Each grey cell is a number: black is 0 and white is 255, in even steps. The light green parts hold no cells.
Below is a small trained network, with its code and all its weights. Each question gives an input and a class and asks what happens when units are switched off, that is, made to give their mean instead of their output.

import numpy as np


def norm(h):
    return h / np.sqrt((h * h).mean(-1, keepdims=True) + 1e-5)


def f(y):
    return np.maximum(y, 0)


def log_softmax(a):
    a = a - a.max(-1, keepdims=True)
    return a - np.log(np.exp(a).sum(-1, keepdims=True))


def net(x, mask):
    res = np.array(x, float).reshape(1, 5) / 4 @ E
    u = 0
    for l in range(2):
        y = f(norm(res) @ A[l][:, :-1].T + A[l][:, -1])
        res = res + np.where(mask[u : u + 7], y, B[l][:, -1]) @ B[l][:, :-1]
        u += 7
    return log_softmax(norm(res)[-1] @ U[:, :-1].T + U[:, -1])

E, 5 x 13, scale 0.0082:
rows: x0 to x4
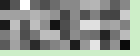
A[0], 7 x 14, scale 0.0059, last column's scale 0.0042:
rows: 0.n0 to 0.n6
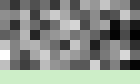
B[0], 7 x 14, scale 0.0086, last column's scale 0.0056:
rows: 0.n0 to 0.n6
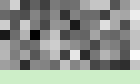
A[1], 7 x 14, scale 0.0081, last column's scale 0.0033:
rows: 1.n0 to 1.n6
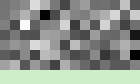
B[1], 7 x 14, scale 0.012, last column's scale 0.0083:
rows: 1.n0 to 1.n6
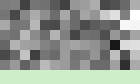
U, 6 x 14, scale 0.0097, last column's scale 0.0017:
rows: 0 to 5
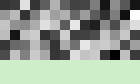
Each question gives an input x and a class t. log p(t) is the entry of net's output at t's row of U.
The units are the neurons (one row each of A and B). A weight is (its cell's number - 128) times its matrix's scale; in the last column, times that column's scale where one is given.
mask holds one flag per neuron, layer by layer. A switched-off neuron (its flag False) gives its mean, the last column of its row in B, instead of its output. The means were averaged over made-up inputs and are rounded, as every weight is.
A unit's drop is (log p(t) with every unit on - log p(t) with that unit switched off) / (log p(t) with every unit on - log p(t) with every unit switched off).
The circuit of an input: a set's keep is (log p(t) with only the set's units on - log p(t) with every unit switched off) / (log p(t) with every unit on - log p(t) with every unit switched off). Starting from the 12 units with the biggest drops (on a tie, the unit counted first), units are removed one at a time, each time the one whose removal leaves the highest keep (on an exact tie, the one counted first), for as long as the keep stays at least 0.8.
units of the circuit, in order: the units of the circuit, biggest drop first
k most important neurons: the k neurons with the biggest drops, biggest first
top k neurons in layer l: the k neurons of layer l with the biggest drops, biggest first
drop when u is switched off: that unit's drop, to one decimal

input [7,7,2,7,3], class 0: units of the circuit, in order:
1.n5
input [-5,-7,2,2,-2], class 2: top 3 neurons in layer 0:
0.n5; 0.n2; 0.n6
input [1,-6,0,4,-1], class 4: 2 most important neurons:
1.n2; 0.n2
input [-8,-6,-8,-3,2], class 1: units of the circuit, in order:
0.n6; 1.n6
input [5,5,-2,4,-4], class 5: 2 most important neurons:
1.n4; 1.n0
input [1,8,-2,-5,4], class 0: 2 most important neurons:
0.n3; 0.n1
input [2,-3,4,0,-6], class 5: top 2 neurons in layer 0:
0.n2; 0.n4
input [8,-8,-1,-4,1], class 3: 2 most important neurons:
1.n2; 0.n2
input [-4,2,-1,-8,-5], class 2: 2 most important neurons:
0.n5; 0.n4
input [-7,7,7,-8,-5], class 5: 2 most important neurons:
1.n4; 1.n0
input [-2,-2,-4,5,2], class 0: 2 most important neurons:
0.n3; 1.n5
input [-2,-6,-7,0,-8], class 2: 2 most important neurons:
0.n5; 1.n1
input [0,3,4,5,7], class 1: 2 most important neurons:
0.n6; 0.n3
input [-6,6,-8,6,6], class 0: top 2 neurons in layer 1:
1.n5; 1.n3
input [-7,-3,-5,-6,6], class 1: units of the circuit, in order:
0.n6
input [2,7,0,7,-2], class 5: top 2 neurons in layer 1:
1.n4; 1.n0
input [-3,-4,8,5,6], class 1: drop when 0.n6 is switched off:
0.3
